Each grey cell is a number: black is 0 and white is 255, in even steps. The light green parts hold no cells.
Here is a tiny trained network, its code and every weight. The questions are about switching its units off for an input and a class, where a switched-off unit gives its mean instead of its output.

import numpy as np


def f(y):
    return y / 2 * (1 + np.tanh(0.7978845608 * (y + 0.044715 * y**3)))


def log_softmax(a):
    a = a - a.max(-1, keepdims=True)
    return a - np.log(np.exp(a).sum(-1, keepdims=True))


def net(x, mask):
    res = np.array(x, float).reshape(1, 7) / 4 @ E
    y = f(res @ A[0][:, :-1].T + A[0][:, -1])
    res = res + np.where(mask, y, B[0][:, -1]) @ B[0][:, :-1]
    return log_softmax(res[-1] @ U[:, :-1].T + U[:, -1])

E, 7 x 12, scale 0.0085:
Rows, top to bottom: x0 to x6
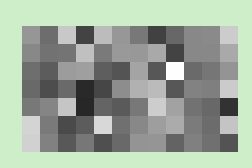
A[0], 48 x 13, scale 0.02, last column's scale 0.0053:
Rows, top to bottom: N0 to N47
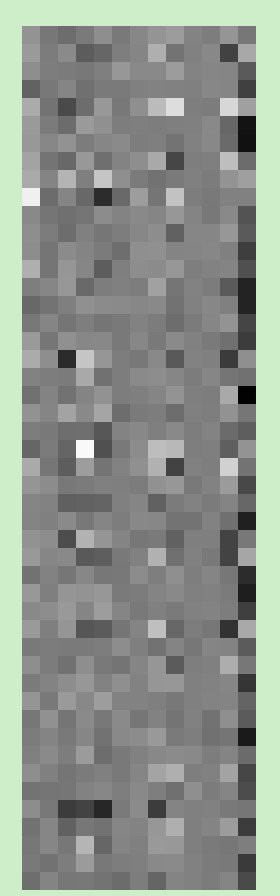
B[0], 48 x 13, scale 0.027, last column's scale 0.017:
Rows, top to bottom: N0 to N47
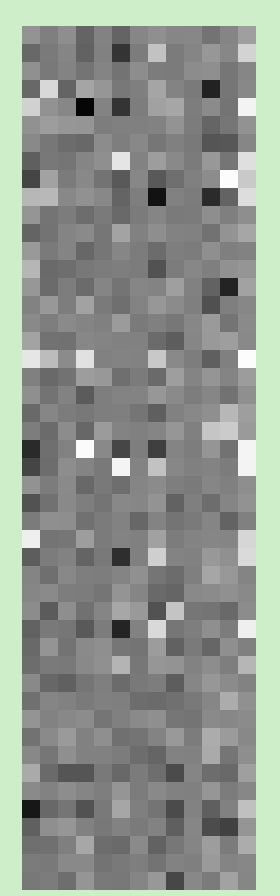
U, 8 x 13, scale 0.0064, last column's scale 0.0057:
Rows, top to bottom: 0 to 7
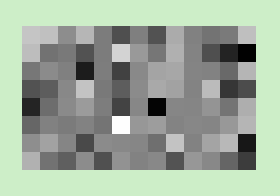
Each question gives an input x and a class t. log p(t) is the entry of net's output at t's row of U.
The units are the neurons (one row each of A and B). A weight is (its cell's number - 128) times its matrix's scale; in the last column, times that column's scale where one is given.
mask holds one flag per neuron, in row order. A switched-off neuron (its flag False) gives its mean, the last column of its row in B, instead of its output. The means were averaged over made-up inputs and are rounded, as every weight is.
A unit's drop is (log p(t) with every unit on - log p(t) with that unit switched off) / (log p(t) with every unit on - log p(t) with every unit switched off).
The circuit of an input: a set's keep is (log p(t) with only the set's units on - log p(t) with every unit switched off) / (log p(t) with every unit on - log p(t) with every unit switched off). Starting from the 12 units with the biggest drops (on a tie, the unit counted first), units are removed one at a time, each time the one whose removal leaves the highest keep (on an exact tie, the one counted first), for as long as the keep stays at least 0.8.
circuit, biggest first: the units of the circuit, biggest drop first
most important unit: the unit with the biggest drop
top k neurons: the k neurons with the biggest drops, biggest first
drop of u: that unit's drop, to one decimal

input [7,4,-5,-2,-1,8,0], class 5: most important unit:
N24
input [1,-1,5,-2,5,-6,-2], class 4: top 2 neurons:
(N18; N24)
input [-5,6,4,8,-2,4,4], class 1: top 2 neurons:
(N4; N9)
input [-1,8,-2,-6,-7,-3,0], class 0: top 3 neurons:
(N18; N28; N33)
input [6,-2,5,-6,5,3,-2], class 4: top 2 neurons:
(N18; N8)
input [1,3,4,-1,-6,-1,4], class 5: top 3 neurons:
(N33; N29; N1)
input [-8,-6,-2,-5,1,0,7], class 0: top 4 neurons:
(N18; N9; N28; N24)
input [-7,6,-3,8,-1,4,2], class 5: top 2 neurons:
(N24; N7)
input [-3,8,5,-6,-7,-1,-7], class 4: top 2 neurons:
(N23; N33)
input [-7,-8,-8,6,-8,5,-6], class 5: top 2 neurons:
(N24; N9)
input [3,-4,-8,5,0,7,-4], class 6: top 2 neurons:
(N4; N8)
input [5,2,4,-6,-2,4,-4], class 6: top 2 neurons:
(N23; N8)
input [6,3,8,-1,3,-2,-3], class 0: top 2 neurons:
(N23; N43)
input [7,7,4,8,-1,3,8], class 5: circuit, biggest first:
(N24)
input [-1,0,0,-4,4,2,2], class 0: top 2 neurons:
(N4; N24)
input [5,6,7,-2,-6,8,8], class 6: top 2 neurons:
(N8; N4)
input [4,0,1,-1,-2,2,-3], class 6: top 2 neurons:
(N23; N33)
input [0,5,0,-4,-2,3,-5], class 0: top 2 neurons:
(N43; N7)
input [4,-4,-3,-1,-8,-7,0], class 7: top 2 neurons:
(N23; N24)
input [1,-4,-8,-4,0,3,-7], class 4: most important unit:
N4
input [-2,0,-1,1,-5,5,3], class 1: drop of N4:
0.4
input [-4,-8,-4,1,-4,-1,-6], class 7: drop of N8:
0.2
